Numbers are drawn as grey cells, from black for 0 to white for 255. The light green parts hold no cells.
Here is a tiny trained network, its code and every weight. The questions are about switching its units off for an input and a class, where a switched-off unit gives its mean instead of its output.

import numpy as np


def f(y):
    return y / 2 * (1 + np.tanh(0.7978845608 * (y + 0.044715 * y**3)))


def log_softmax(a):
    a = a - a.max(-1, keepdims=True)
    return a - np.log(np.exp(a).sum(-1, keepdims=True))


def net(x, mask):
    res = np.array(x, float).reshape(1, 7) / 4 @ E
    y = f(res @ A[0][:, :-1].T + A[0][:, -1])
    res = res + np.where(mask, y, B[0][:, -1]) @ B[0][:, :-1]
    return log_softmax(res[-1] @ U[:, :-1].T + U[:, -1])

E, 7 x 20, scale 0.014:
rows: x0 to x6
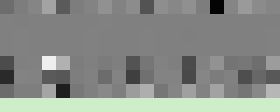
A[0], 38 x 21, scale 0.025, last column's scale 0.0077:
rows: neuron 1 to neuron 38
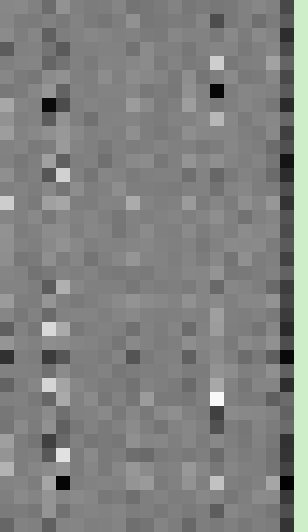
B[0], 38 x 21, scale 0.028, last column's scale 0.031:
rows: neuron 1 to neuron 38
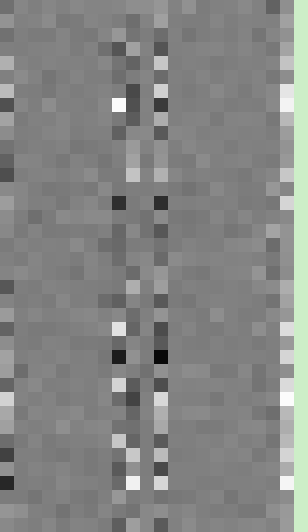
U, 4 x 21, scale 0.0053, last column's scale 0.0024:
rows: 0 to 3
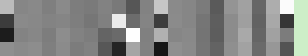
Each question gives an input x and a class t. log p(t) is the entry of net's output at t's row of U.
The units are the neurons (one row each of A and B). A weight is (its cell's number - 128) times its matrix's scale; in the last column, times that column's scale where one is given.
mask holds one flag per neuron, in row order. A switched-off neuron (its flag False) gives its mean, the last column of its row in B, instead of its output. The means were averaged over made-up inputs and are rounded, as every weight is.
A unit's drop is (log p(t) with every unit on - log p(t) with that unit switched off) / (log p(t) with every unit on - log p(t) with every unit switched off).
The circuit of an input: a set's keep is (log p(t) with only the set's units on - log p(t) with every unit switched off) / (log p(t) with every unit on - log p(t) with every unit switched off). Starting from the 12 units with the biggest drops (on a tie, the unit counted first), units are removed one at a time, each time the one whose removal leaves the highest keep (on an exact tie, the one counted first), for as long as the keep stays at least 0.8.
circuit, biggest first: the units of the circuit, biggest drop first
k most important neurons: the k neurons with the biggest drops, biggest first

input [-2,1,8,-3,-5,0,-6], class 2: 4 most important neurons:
(neuron 33; neuron 13; neuron 24; neuron 28)
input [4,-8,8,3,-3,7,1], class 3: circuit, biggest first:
(neuron 26)
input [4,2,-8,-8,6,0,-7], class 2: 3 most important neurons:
(neuron 8; neuron 33; neuron 13)
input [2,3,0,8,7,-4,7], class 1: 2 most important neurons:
(neuron 24; neuron 28)
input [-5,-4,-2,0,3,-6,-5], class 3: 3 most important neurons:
(neuron 15; neuron 35; neuron 7)
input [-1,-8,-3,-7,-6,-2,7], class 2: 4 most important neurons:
(neuron 35; neuron 24; neuron 28; neuron 12)
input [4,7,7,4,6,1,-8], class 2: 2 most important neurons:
(neuron 33; neuron 8)
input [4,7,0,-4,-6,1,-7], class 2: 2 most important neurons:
(neuron 33; neuron 13)
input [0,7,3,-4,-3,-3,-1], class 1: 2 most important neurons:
(neuron 26; neuron 8)
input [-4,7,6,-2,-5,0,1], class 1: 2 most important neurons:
(neuron 8; neuron 7)
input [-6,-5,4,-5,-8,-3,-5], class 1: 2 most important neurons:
(neuron 8; neuron 32)
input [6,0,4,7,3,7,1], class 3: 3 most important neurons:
(neuron 26; neuron 29; neuron 4)
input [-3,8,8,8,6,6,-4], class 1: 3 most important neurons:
(neuron 24; neuron 28; neuron 15)
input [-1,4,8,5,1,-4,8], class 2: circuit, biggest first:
(neuron 35)
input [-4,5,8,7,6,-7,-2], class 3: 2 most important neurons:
(neuron 15; neuron 8)
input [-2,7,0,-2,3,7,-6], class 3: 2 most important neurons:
(neuron 26; neuron 35)
